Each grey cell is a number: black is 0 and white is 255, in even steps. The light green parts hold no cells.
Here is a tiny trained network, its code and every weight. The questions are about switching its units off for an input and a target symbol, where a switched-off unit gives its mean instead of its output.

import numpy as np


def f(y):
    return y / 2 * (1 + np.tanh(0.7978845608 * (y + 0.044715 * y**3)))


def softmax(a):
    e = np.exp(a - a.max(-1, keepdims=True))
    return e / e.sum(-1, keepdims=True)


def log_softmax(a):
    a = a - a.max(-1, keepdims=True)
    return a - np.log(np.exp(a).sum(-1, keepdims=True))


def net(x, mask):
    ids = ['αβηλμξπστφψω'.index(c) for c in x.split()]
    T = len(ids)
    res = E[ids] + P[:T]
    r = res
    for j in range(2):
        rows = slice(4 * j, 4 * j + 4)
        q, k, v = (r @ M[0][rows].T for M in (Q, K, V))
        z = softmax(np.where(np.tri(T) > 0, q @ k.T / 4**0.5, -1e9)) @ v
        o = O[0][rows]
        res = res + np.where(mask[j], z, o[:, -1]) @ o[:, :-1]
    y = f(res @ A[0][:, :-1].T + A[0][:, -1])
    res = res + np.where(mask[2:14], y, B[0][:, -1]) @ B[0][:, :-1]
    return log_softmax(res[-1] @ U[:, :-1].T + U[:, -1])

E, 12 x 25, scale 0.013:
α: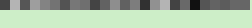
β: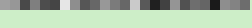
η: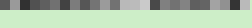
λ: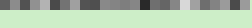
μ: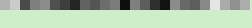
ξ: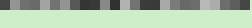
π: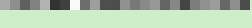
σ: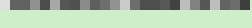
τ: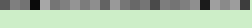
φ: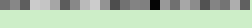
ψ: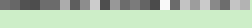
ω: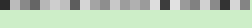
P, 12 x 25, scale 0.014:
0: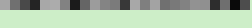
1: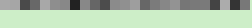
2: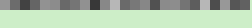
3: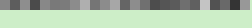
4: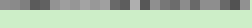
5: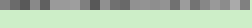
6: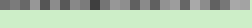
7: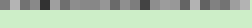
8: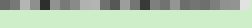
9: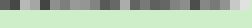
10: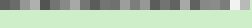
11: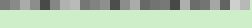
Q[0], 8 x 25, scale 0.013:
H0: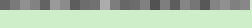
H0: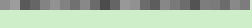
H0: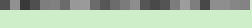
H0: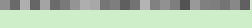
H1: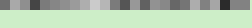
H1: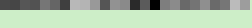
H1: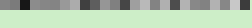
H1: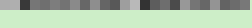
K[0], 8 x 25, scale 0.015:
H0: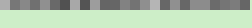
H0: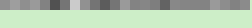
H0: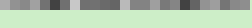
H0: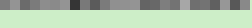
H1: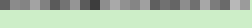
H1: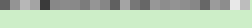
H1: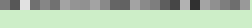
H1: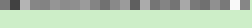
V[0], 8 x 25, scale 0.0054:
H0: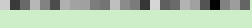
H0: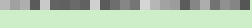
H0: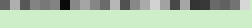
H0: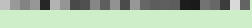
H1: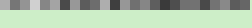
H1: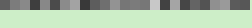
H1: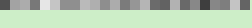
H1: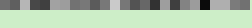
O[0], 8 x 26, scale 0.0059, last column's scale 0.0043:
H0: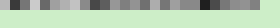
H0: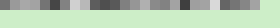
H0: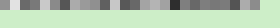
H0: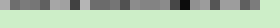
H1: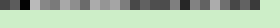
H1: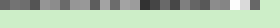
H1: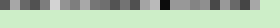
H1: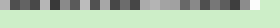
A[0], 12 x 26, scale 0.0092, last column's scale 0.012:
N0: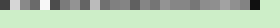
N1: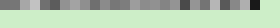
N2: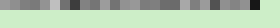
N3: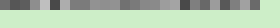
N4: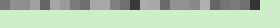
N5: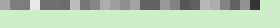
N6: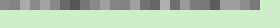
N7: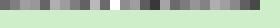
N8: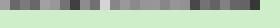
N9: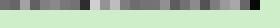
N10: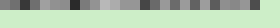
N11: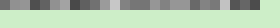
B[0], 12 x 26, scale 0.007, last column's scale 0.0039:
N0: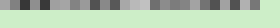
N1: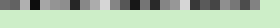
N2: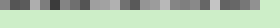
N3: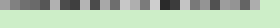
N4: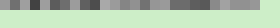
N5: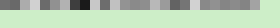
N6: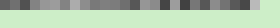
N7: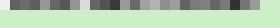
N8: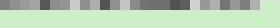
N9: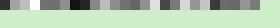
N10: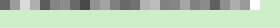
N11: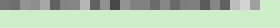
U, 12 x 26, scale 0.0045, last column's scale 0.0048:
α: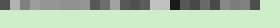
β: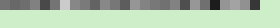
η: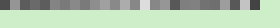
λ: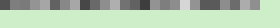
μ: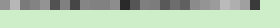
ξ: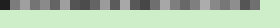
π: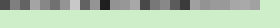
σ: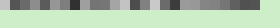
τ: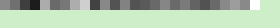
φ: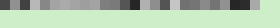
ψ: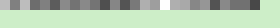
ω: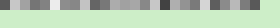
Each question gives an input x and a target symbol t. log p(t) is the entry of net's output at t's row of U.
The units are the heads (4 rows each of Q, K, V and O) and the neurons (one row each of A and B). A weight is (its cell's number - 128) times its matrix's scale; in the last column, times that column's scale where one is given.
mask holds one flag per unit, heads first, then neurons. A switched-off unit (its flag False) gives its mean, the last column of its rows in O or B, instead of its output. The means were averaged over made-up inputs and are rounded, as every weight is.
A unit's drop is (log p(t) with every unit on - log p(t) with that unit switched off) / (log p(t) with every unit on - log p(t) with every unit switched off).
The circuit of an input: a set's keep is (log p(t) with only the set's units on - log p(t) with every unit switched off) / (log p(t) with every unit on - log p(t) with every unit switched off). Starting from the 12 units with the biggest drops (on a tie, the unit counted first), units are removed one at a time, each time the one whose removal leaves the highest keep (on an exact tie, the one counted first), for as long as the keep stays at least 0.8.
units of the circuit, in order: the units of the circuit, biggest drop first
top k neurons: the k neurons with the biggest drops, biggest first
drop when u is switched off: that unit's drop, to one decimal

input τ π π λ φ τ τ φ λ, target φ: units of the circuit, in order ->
[H1]
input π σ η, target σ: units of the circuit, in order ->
[H1; N3; N5; H0]
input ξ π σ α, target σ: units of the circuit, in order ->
[H1; N3; N5]
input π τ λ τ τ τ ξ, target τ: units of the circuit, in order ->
[H1; N10]
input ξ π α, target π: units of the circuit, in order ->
[H1; H0]
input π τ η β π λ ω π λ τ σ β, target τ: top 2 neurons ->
[N10; N5]
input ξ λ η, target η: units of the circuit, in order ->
[H0; N0; N10]
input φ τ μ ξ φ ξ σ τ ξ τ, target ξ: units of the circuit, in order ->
[H0; N9]
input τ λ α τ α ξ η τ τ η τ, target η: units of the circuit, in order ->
[H0; N0]
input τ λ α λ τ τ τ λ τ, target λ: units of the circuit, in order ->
[H0; N9]
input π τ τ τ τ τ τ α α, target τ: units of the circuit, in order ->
[H1; H0; N1]
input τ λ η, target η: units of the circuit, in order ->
[H0; N10; N0]
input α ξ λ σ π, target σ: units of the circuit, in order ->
[H1; N3]
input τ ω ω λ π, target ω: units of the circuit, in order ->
[H1]
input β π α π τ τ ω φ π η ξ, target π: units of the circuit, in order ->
[H1; N5]
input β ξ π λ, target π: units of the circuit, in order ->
[H1; N5]
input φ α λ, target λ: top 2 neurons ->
[N11; N10]
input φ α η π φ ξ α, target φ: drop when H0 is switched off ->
0.1
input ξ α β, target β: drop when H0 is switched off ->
0.7
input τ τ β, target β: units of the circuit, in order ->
[H0]
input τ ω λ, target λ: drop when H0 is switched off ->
0.8
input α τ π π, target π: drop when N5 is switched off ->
0.2
